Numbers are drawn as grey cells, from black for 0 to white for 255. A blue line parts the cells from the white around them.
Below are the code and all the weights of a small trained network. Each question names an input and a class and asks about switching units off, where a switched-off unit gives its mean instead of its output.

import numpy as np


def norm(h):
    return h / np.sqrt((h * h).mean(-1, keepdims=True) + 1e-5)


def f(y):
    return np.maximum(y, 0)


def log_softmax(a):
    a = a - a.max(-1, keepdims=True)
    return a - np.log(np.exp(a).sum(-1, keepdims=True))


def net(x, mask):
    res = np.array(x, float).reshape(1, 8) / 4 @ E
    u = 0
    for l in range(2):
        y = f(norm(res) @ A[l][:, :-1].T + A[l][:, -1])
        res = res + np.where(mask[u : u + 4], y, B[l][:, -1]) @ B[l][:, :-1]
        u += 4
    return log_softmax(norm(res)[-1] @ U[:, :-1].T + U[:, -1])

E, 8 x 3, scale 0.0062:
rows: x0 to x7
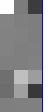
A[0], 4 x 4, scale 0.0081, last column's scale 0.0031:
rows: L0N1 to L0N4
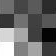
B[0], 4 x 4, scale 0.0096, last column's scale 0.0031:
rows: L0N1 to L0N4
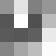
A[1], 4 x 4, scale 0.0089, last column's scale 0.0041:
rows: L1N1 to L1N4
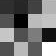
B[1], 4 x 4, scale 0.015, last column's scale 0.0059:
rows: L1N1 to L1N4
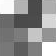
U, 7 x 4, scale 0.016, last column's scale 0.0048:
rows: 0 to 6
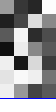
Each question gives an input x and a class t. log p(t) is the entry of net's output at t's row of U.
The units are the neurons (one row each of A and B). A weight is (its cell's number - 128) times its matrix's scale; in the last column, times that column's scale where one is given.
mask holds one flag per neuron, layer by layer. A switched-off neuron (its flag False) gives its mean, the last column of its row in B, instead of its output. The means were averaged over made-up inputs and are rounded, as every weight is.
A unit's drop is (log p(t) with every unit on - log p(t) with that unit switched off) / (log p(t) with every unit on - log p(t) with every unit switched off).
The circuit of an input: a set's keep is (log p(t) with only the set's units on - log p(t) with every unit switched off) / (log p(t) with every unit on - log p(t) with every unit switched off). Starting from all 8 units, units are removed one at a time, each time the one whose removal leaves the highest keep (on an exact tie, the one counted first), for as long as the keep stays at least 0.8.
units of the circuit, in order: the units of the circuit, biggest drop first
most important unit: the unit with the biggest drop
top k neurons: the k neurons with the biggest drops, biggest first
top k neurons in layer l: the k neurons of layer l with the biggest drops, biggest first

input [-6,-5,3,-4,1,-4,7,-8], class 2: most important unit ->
L0N2
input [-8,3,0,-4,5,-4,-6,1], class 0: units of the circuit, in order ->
L1N2; L1N1
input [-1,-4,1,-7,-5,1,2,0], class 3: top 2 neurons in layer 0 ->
L0N2; L0N3
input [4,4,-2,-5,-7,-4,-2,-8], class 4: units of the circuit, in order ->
L0N4; L1N3
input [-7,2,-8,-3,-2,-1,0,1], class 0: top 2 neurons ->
L0N4; L1N1
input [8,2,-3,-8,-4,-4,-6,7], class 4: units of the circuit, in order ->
L1N3; L1N1
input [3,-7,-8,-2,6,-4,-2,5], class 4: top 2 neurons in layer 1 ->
L1N3; L1N4
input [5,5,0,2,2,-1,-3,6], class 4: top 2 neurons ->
L0N2; L0N3
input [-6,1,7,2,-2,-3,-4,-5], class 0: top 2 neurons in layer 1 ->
L1N2; L1N1
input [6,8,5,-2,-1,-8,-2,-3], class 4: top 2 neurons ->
L1N3; L0N4
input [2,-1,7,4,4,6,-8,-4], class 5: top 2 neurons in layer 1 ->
L1N4; L1N2
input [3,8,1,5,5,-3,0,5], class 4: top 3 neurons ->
L0N4; L1N3; L0N3
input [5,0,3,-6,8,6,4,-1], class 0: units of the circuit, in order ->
L0N3; L1N4
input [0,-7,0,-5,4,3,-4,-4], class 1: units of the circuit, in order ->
L1N1
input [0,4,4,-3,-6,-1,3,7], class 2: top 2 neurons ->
L0N2; L1N2
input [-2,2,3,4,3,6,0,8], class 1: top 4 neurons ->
L1N1; L1N4; L0N2; L0N4
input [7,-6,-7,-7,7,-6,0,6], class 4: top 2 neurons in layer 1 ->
L1N3; L1N2
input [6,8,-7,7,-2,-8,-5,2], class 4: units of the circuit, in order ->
L1N3; L0N4
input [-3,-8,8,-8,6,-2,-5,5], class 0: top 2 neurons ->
L1N2; L0N4
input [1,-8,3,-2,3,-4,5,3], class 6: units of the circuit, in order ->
L1N1
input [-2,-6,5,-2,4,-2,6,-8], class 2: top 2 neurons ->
L0N2; L0N4
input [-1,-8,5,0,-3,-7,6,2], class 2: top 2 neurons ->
L0N2; L0N1
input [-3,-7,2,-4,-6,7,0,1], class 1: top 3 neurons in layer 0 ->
L0N2; L0N4; L0N1
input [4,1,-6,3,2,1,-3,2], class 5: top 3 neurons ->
L0N4; L1N2; L1N4
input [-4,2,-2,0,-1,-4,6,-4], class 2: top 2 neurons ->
L0N2; L0N4
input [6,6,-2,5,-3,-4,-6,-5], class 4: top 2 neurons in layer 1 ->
L1N3; L1N1
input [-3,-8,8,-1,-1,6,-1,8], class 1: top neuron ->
L0N2
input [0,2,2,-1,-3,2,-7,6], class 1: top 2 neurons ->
L1N1; L1N2
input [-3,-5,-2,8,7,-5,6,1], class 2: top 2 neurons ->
L0N2; L0N4
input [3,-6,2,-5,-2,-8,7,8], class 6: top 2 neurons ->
L1N1; L1N2
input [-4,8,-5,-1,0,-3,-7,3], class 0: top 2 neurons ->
L1N2; L0N4
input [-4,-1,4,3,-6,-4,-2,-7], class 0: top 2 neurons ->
L1N2; L0N3
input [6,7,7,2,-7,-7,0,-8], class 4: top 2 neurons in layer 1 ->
L1N3; L1N2
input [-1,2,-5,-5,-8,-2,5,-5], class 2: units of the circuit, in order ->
L0N2
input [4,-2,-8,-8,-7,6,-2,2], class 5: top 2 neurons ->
L1N2; L0N4
